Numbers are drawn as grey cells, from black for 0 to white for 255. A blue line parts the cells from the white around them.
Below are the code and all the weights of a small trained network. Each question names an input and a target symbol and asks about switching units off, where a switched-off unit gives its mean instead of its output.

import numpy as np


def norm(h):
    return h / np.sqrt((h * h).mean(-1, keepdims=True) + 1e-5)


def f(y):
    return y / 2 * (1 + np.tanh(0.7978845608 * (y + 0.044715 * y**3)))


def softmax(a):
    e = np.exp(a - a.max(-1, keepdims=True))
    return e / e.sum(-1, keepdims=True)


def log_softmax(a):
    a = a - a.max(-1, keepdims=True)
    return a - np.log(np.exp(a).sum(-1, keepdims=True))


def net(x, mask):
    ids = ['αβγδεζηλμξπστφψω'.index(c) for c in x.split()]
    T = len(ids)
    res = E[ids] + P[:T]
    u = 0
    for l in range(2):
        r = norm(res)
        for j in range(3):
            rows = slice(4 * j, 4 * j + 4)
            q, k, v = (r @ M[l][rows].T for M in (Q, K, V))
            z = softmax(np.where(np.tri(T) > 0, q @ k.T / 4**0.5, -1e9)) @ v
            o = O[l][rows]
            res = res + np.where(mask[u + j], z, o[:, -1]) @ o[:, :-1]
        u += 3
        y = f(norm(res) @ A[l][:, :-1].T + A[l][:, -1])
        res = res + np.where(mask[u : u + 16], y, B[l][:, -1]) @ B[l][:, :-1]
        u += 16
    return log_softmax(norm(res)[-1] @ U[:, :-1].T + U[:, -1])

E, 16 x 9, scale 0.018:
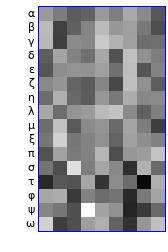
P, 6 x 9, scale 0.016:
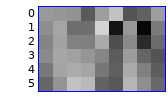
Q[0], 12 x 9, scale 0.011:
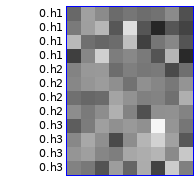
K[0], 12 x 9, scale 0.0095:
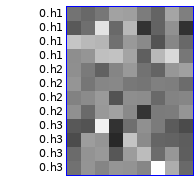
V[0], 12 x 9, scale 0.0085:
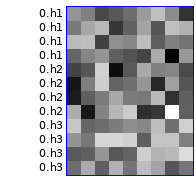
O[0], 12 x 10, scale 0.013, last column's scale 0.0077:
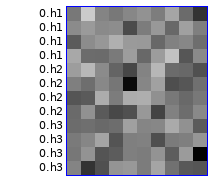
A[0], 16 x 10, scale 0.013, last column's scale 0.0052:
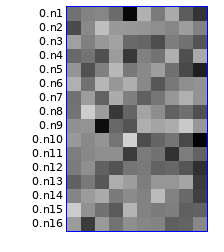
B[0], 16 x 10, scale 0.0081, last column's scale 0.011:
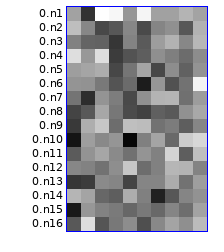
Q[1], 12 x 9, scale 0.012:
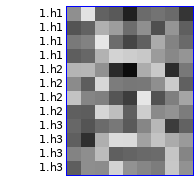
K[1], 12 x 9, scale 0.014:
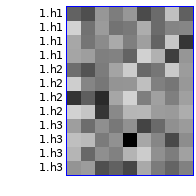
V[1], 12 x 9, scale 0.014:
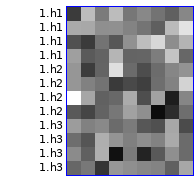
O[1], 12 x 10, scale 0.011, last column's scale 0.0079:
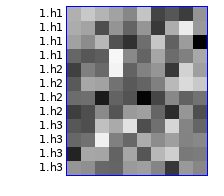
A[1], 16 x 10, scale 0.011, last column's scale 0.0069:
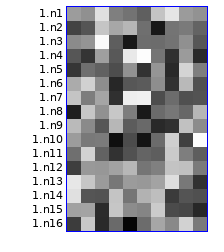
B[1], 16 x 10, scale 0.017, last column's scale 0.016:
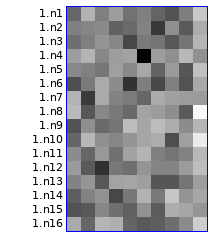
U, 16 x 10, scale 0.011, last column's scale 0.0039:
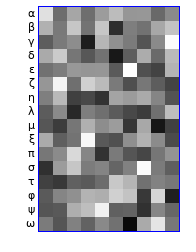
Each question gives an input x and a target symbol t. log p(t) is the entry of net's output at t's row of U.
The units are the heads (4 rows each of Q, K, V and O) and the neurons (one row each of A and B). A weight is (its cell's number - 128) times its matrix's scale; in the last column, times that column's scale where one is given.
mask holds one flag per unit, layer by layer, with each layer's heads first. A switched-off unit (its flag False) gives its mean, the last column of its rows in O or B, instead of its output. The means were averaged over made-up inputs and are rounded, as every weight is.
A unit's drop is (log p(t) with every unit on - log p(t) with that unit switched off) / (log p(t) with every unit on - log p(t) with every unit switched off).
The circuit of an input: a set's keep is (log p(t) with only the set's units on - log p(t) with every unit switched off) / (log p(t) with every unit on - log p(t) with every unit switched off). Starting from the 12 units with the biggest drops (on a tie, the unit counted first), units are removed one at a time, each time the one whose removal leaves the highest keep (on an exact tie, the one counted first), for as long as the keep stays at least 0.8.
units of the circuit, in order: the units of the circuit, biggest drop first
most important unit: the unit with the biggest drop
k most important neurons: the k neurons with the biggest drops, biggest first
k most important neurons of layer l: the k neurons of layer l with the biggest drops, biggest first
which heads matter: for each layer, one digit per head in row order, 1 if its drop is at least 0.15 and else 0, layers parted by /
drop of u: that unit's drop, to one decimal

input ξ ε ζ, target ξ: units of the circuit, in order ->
(0.h2, 1.h2)
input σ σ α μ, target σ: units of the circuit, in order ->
(1.h3)
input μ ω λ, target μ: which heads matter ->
011 / 000
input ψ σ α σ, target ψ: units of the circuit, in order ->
(1.h2, 1.n4)
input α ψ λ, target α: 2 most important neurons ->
(0.n9, 1.n7)
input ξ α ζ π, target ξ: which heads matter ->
010 / 000
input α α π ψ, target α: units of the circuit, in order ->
(0.h1, 1.h2)
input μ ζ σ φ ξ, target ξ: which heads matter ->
000 / 100
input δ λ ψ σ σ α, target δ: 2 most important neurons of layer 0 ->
(0.n10, 0.n14)
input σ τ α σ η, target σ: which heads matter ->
010 / 001
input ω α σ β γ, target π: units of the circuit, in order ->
(0.h3, 1.n3)
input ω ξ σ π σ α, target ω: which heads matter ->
000 / 110
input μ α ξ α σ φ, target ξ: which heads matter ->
010 / 100
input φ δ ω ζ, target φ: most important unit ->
0.h3
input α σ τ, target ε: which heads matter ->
001 / 100
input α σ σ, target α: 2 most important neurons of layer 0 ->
(0.n9, 0.n10)
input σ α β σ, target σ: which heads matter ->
000 / 001
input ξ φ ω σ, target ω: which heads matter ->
010 / 000
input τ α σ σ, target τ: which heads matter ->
011 / 001
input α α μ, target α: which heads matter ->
101 / 011
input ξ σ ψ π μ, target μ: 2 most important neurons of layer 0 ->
(0.n5, 0.n4)
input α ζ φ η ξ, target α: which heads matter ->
111 / 011
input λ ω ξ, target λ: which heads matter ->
111 / 010
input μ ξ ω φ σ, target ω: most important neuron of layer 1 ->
(1.n2)
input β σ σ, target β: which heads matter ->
011 / 010
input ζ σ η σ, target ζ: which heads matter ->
011 / 010
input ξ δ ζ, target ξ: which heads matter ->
010 / 000
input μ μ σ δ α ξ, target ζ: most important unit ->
0.n16
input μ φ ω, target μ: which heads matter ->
111 / 000
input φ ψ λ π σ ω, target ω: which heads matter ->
011 / 000
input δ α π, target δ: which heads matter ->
010 / 010
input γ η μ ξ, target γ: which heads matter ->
011 / 010
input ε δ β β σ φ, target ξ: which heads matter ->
110 / 100
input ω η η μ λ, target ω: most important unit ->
0.h2
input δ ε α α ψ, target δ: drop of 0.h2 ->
1.0
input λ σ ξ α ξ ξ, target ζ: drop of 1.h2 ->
0.2
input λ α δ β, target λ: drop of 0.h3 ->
0.2
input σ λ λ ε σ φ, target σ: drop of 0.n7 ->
0.0
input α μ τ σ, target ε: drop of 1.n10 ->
0.1
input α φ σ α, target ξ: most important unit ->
1.h1
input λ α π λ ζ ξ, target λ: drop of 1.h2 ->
0.8
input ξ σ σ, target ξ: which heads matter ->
010 / 010
